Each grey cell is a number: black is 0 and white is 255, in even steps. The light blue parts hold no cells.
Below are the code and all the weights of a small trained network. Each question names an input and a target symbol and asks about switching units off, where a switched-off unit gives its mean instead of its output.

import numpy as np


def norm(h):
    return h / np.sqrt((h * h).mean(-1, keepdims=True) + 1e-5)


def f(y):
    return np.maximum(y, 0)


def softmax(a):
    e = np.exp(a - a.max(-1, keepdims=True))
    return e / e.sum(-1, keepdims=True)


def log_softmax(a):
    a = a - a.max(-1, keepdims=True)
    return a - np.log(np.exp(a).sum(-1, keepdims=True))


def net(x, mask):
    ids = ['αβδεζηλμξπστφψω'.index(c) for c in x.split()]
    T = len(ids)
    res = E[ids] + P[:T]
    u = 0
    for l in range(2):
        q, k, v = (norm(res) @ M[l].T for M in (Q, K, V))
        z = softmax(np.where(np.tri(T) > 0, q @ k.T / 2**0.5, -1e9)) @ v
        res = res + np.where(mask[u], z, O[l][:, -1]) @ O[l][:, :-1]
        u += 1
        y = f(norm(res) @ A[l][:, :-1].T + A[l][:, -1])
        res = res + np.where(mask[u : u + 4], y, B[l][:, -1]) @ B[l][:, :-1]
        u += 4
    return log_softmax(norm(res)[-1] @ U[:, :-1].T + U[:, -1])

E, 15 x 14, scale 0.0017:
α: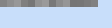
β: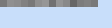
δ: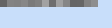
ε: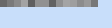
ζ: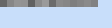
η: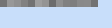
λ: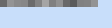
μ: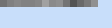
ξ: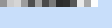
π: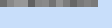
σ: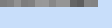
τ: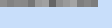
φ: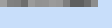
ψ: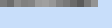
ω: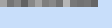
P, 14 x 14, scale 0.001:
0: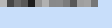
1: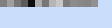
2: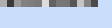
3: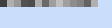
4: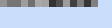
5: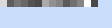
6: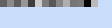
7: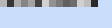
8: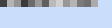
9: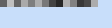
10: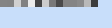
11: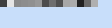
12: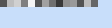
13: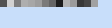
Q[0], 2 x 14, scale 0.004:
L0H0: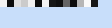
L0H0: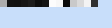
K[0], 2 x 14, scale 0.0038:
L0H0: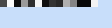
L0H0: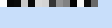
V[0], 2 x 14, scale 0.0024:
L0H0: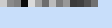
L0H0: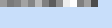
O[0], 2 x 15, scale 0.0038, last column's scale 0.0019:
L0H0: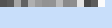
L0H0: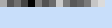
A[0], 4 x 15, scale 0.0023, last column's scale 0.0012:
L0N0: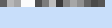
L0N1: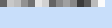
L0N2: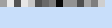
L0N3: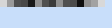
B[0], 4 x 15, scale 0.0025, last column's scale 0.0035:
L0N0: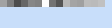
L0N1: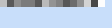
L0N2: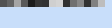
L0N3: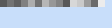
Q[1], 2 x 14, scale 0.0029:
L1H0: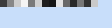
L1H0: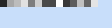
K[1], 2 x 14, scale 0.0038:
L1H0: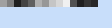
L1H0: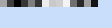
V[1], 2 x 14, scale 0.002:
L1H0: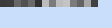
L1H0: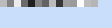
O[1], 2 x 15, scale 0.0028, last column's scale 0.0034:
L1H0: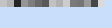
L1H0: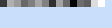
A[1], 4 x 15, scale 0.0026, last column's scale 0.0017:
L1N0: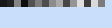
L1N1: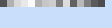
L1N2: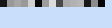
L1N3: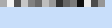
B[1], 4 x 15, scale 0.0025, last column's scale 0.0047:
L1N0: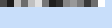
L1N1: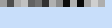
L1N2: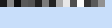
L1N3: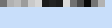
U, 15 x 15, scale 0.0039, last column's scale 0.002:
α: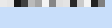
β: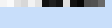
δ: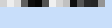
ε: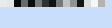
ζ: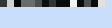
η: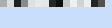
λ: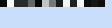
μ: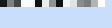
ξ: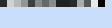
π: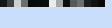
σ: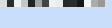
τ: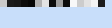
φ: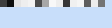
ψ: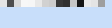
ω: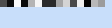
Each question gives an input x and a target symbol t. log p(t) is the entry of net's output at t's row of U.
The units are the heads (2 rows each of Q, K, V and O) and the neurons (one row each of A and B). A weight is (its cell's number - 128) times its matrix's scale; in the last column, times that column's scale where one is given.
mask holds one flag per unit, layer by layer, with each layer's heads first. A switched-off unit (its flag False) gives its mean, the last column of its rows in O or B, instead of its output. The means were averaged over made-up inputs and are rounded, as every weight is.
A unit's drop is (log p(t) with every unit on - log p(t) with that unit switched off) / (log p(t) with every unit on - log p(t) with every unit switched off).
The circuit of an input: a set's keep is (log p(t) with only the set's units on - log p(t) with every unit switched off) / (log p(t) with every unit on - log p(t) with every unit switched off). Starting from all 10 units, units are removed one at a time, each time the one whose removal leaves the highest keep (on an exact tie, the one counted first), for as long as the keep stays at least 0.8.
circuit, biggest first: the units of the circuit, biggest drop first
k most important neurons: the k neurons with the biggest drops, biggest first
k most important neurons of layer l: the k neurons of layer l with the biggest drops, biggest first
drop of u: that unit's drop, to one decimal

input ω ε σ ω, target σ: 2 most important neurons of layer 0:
[L0N2; L0N3]
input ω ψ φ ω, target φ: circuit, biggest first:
[L0H0; L1N1]
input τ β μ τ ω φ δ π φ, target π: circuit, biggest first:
[L0N2; L0H0]
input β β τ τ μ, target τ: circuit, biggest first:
[L0H0; L0N3]
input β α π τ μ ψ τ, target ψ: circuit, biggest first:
[L0H0; L1N1]
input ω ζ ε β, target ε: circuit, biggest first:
[L0H0]
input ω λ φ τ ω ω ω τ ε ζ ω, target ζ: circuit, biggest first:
[L0H0; L0N3; L0N2; L1N3]
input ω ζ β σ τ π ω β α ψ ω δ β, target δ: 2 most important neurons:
[L0N2; L1N0]
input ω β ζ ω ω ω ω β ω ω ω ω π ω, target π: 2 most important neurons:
[L0N2; L0N1]
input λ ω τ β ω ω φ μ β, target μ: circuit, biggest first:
[L0H0; L0N0]
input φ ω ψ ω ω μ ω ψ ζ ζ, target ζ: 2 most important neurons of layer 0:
[L0N3; L0N2]
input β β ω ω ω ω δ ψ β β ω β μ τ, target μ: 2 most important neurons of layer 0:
[L0N0; L0N2]
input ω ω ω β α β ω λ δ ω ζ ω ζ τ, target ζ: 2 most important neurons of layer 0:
[L0N3; L0N2]
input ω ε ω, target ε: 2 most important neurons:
[L1N0; L1N3]
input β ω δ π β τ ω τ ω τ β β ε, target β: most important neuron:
[L1N3]
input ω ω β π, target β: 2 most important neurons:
[L1N3; L0N2]
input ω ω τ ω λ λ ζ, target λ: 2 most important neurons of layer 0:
[L0N2; L0N0]
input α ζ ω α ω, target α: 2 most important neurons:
[L1N0; L0N2]
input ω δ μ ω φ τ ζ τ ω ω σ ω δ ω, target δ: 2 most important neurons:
[L0N2; L1N0]
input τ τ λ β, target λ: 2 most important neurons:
[L0N2; L0N0]
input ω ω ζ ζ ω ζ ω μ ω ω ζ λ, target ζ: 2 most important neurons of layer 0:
[L0N3; L0N2]
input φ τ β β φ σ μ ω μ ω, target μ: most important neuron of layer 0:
[L0N0]
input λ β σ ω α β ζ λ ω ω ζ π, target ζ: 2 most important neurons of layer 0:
[L0N3; L0N2]
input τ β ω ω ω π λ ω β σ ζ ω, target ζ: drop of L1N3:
0.1
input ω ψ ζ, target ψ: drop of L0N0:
0.2
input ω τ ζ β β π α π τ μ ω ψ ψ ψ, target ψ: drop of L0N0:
0.2
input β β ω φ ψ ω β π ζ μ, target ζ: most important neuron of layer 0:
[L0N3]
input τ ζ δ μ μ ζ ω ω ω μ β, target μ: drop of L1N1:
0.3
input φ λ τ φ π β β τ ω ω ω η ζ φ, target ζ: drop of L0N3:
0.6
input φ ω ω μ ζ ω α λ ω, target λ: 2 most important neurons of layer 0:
[L0N2; L0N0]
